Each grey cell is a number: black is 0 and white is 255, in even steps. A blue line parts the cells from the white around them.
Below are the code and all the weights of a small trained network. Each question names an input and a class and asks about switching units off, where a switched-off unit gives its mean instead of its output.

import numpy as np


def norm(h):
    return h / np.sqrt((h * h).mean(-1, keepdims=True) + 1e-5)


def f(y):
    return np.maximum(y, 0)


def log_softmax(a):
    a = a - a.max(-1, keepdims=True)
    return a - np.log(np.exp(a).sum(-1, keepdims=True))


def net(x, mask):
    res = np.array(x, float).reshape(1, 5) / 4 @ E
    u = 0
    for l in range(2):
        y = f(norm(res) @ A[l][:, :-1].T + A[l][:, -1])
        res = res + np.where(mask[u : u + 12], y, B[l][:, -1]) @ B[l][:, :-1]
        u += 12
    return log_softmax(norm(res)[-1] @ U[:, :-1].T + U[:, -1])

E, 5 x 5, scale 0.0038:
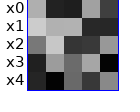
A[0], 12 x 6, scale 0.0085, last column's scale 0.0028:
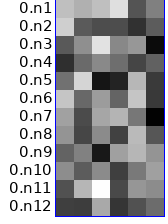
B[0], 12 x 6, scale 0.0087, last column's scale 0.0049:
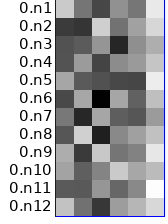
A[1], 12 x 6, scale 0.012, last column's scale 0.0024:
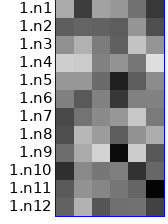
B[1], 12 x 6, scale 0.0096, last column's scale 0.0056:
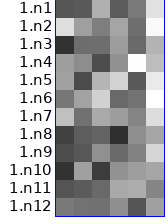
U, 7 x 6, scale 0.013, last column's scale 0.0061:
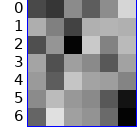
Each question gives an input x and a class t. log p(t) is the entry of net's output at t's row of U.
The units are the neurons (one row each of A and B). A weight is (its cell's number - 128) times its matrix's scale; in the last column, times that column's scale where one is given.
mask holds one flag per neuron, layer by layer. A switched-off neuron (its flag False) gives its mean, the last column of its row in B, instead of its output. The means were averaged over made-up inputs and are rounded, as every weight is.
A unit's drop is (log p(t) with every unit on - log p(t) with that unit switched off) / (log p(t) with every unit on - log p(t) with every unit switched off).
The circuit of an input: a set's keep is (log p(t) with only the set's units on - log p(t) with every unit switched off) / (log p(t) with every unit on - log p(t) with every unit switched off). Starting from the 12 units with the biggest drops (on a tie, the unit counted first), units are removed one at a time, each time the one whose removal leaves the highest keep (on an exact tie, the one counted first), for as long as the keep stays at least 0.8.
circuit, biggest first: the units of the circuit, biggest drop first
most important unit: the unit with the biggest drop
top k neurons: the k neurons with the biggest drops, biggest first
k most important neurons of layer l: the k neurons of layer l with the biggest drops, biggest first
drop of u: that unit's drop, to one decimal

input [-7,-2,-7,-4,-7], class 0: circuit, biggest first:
(0.n3, 1.n9)
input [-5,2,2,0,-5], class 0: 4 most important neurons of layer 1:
(1.n9, 1.n2, 1.n3, 1.n7)
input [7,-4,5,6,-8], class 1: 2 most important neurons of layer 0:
(0.n11, 0.n1)
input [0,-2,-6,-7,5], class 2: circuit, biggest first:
(0.n8, 0.n6)
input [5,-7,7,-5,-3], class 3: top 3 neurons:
(0.n9, 0.n5, 0.n12)
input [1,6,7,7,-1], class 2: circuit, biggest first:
(1.n10)
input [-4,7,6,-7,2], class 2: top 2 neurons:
(0.n6, 0.n8)
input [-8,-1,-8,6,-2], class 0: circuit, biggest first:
(0.n3, 1.n8)
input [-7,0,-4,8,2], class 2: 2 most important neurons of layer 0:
(0.n4, 0.n9)
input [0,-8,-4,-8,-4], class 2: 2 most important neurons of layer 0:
(0.n6, 0.n2)
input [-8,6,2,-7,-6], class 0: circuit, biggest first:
(1.n9, 1.n3)
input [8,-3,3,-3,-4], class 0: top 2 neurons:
(1.n1, 1.n2)
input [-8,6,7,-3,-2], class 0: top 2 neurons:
(1.n9, 1.n8)
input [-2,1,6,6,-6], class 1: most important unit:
1.n4
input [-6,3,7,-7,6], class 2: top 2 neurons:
(0.n8, 0.n6)
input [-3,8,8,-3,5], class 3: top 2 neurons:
(0.n5, 1.n5)
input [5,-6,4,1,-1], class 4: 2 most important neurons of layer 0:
(0.n9, 0.n6)
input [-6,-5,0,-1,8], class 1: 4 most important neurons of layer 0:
(0.n12, 0.n8, 0.n2, 0.n4)
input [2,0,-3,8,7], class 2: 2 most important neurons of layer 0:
(0.n4, 0.n9)
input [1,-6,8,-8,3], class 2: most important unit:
0.n8
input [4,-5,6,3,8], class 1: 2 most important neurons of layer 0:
(0.n4, 0.n12)
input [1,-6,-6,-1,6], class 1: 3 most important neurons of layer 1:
(1.n6, 1.n9, 1.n5)
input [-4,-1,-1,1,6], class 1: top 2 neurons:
(0.n12, 1.n7)
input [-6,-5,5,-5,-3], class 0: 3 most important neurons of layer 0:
(0.n1, 0.n12, 0.n10)
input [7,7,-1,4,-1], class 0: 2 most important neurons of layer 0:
(0.n2, 0.n9)
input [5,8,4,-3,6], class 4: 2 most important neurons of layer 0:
(0.n2, 0.n1)
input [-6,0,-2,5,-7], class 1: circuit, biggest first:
(1.n4)
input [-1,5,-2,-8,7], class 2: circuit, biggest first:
(0.n8, 0.n6)
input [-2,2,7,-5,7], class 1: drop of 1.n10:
0.1
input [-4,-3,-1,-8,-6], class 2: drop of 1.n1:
0.0
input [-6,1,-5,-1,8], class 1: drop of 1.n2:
0.2
